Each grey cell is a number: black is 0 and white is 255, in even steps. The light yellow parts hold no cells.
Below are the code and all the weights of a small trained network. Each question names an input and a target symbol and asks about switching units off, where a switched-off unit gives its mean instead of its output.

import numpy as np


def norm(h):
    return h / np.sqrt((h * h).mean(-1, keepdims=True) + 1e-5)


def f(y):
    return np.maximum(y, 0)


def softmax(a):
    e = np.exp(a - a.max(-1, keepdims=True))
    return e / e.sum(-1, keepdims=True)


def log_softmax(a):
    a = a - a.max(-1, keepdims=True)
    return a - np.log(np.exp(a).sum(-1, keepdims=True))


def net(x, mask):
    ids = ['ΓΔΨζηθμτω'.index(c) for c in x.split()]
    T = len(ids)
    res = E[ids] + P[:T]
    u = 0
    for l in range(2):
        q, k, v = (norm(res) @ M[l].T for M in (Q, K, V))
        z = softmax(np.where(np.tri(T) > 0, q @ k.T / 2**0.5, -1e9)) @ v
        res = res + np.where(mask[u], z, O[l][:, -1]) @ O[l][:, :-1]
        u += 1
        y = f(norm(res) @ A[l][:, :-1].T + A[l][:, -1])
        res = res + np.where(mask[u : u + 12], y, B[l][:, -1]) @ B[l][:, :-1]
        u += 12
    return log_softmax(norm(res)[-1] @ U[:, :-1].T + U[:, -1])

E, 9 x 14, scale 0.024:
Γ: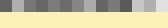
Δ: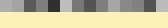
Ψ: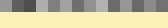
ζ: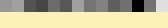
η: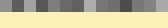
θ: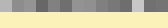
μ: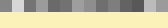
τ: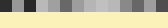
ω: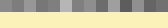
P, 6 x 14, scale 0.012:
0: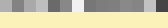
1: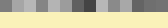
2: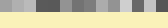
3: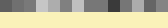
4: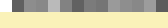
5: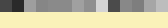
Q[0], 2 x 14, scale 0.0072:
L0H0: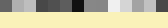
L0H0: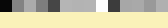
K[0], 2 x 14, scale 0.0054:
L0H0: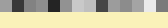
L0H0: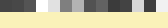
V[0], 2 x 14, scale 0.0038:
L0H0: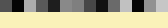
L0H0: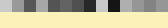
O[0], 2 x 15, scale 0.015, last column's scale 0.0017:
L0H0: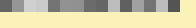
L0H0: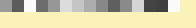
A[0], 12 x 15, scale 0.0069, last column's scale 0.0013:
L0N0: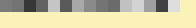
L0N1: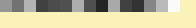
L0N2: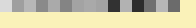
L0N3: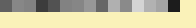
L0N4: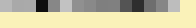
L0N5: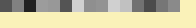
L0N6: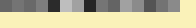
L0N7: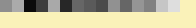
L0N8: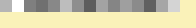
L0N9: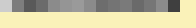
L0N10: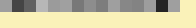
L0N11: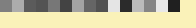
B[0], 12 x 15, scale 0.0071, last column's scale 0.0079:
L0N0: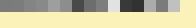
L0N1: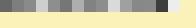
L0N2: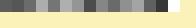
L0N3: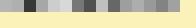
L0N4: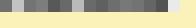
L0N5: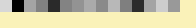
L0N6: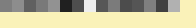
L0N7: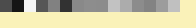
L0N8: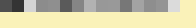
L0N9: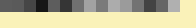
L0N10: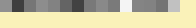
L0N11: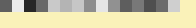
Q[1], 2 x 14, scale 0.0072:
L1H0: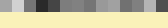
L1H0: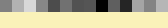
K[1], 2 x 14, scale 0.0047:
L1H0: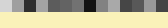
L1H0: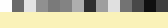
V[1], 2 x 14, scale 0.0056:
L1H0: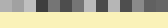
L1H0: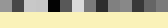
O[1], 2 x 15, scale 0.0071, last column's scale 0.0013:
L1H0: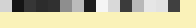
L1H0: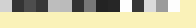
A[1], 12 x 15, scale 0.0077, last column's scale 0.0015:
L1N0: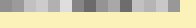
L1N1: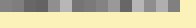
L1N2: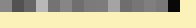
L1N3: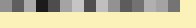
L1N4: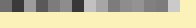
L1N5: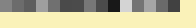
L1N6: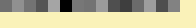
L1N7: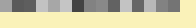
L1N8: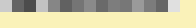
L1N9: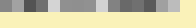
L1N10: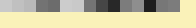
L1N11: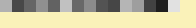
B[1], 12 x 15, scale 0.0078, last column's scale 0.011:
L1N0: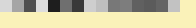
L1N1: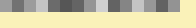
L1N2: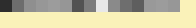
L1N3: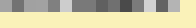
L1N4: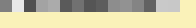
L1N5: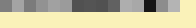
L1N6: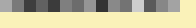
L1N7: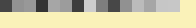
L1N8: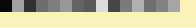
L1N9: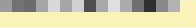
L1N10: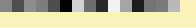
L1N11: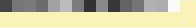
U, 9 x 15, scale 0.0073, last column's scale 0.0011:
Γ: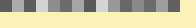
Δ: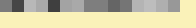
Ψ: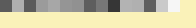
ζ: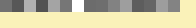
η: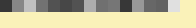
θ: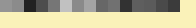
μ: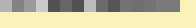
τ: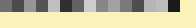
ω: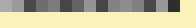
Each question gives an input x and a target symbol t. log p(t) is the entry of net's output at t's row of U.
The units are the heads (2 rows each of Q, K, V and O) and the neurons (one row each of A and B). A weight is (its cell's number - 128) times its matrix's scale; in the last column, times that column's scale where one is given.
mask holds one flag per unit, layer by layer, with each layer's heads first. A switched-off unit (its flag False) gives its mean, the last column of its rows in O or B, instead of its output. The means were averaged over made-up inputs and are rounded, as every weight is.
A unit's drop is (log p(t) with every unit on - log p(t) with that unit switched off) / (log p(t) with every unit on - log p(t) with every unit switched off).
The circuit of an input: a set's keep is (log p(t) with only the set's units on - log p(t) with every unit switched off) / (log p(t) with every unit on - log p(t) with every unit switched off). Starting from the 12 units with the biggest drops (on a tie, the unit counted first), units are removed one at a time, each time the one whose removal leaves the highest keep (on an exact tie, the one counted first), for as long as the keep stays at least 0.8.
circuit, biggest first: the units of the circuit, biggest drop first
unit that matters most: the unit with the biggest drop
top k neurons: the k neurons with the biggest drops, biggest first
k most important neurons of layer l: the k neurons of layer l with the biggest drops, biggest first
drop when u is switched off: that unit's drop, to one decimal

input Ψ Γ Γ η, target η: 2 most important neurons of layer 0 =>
L0N3; L0N11
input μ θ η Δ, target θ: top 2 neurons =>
L0N6; L0N9
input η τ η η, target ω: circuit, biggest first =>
L0H0; L1N6
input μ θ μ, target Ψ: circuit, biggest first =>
L1H0; L1N5; L0N0
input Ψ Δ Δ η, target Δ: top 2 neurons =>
L0N6; L0N11
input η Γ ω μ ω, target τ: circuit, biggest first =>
L0H0; L0N7
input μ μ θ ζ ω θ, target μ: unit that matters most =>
L1N0
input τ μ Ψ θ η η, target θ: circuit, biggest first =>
L0H0; L1N6
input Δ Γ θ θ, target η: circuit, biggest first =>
L1H0; L0N3
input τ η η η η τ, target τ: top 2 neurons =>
L0N5; L0N1
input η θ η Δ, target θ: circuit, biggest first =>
L0H0; L0N6
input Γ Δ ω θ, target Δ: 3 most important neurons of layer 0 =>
L0N11; L0N1; L0N8
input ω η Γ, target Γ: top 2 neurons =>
L0N11; L0N3
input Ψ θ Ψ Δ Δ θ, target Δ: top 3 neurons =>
L0N11; L1N3; L0N6
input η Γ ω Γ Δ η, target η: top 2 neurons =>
L0N11; L0N3
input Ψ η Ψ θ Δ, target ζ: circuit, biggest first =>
L0H0; L1N10
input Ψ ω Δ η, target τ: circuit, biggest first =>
L0H0; L0N7
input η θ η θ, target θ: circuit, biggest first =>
L0H0; L0N0
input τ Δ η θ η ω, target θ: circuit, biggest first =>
L0H0
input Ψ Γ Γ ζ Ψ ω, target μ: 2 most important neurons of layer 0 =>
L0N11; L0N2
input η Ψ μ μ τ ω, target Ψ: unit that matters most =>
L0N11
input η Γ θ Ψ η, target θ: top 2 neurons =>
L0N7; L0N8
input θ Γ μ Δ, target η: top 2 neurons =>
L0N8; L0N6
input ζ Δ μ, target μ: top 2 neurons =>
L1N0; L1N11
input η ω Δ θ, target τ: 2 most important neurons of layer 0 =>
L0N7; L0N0
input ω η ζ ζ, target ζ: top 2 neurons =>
L0N7; L1N0
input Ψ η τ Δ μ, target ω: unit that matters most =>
L0H0
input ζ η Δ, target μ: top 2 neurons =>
L1N0; L0N8
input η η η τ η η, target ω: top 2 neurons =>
L1N6; L1N4
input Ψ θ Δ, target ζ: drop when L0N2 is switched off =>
0.0
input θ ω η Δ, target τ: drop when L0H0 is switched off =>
0.3
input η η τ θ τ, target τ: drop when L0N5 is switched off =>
0.3
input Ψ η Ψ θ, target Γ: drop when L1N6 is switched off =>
-0.1
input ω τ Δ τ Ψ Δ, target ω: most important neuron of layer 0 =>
L0N6
